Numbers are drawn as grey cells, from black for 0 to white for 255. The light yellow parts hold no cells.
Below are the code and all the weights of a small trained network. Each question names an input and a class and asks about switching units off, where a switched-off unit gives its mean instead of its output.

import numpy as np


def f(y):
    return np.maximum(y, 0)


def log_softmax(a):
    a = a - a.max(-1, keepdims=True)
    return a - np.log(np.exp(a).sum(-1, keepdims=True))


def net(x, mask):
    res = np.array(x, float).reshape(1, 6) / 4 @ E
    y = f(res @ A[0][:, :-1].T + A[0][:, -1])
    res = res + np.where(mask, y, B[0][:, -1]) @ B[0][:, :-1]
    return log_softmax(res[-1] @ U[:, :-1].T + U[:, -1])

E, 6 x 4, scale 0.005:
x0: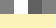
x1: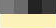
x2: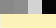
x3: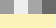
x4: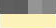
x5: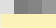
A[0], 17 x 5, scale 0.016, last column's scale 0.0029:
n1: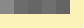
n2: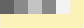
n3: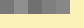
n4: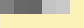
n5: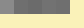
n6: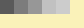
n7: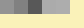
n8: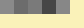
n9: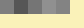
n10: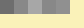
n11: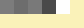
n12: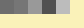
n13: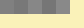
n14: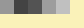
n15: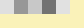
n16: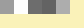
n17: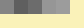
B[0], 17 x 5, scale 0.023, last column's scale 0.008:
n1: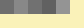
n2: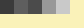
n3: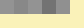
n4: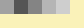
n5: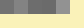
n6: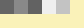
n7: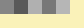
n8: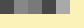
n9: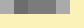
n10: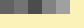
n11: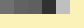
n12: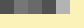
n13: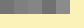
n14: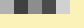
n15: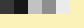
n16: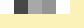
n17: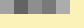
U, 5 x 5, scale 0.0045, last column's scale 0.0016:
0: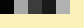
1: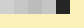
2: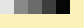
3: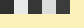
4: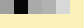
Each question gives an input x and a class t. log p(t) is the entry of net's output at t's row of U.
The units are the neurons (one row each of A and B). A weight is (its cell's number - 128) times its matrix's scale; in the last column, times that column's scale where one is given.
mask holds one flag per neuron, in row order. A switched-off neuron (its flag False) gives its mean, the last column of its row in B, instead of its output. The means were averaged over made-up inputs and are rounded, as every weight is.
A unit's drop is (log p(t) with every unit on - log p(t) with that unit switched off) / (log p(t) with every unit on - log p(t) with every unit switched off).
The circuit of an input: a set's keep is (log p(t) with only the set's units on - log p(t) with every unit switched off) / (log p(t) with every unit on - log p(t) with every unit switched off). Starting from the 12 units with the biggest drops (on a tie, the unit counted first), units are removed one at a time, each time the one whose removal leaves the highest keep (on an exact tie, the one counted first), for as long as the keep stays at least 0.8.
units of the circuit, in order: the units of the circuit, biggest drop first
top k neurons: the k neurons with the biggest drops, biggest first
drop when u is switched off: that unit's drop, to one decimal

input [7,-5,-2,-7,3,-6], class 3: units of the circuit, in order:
(n16 n15 n6)
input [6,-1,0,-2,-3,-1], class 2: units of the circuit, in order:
(n15)
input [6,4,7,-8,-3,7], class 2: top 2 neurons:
(n2 n6)
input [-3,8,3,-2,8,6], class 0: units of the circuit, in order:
(n16 n8)
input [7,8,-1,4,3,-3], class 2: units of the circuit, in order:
(n15 n6)
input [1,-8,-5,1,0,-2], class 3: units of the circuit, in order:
(n16 n6 n14)
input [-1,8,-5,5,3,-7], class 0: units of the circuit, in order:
(n16 n15)
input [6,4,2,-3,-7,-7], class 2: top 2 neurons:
(n15 n16)
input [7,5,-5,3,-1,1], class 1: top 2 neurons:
(n15 n14)
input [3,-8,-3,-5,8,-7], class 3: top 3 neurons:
(n16 n6 n15)
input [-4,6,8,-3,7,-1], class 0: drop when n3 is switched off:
0.0
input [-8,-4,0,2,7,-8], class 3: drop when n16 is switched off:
0.2
